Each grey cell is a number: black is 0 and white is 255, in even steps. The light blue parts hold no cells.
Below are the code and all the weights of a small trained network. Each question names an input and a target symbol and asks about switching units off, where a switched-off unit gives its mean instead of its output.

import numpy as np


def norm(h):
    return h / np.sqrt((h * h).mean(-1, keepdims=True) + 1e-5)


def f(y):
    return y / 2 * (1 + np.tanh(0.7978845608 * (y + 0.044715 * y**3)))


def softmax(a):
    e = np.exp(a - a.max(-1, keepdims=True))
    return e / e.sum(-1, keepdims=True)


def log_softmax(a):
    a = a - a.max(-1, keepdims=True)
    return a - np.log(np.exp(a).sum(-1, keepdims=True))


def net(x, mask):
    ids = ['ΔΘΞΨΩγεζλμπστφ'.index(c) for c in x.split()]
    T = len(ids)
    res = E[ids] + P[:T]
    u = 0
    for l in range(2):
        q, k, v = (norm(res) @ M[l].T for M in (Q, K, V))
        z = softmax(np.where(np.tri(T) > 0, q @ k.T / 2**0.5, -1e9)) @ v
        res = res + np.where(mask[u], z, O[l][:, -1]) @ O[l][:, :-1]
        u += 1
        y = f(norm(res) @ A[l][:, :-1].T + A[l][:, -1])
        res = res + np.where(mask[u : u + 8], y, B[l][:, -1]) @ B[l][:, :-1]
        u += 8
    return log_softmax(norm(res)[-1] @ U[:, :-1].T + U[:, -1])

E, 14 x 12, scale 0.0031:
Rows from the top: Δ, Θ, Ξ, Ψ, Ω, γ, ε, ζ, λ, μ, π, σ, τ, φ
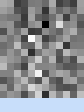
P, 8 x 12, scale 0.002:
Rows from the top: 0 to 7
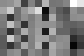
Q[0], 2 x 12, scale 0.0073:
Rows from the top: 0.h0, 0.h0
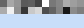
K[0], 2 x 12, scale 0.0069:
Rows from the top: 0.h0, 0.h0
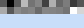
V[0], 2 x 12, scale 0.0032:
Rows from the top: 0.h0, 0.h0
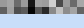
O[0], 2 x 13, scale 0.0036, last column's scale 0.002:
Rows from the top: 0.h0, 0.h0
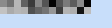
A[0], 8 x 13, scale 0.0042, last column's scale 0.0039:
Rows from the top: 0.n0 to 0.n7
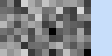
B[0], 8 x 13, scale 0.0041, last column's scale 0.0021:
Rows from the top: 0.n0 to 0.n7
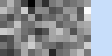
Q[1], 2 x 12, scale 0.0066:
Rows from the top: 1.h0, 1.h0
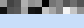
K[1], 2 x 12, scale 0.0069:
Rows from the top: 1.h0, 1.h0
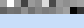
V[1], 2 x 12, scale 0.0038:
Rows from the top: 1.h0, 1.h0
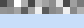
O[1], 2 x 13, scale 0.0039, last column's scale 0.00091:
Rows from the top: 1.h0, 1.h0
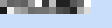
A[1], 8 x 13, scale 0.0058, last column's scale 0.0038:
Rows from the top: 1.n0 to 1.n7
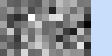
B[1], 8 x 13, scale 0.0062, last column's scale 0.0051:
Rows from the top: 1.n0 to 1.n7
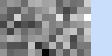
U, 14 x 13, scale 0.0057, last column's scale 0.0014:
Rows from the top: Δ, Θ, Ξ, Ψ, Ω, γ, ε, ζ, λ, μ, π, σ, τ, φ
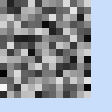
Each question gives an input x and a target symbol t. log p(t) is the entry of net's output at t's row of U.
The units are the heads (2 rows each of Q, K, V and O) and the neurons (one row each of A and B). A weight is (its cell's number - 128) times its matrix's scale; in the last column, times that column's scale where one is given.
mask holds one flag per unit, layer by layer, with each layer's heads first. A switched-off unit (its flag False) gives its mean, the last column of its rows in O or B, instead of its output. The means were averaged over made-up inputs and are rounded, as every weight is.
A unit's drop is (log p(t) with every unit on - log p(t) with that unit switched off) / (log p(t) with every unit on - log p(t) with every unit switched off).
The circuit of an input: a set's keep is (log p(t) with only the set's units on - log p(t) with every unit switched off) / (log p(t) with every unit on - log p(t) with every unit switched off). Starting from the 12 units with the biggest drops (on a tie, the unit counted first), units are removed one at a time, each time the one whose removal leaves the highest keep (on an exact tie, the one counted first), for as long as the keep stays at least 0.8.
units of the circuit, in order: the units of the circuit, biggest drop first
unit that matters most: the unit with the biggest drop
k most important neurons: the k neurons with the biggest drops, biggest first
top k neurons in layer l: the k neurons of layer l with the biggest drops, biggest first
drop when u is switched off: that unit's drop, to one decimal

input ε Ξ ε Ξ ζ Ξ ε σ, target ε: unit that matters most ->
1.h0
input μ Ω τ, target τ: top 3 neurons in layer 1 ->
(1.n7; 1.n1; 1.n2)
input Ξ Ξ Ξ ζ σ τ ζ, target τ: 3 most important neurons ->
(0.n1; 1.n7; 1.n1)
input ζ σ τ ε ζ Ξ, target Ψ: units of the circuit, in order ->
(0.h0; 0.n4)
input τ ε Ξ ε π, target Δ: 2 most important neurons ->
(1.n6; 0.n1)
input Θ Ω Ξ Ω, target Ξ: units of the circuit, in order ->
(0.h0; 1.n2)
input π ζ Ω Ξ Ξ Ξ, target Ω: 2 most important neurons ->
(0.n1; 1.n4)
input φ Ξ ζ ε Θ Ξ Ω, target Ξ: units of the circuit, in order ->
(1.n2; 0.h0)
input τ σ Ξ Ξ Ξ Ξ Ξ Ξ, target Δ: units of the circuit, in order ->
(0.h0; 1.n6)
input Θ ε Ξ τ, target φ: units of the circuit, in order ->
(1.h0; 1.n7; 1.n2; 1.n1)
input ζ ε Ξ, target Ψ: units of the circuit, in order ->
(0.h0; 0.n4)
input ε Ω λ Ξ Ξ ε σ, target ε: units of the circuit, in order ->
(1.n5; 1.h0; 1.n3)
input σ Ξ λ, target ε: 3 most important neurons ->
(0.n1; 1.n5; 1.n3)
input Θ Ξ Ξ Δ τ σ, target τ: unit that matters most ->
0.n1
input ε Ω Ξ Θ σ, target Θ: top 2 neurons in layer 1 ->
(1.n7; 1.n2)
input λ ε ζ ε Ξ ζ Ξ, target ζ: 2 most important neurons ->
(0.n1; 1.n1)
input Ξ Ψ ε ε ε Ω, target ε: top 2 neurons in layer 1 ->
(1.n5; 1.n3)
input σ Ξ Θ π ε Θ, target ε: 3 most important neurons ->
(0.n1; 1.n3; 1.n5)
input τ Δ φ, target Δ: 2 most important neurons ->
(1.n6; 0.n1)
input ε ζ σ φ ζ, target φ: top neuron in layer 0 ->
(0.n7)
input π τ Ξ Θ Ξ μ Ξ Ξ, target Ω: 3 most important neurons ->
(0.n1; 1.n4; 1.n5)
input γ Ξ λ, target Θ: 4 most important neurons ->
(1.n7; 0.n1; 1.n4; 1.n2)
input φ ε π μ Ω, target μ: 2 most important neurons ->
(1.n0; 0.n0)
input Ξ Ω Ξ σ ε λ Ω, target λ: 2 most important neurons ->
(0.n4; 1.n2)
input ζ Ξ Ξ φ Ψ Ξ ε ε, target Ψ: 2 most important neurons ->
(0.n4; 1.n2)
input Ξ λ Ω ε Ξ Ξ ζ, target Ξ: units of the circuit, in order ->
(1.n2; 0.h0)
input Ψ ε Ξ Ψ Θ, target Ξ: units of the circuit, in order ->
(0.h0)
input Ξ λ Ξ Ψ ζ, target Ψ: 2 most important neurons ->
(1.n7; 1.n5)
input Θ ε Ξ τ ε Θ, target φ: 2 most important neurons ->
(1.n7; 1.n1)
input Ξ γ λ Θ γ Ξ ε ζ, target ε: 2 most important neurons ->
(1.n5; 1.n3)
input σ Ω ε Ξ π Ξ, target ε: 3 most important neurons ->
(0.n1; 1.n3; 1.n5)
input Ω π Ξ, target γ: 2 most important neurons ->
(1.n3; 1.n2)
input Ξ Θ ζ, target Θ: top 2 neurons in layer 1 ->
(1.n7; 1.n2)
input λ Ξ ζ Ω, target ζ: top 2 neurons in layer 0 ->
(0.n7; 0.n4)
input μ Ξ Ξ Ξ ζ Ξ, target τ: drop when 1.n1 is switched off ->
0.2
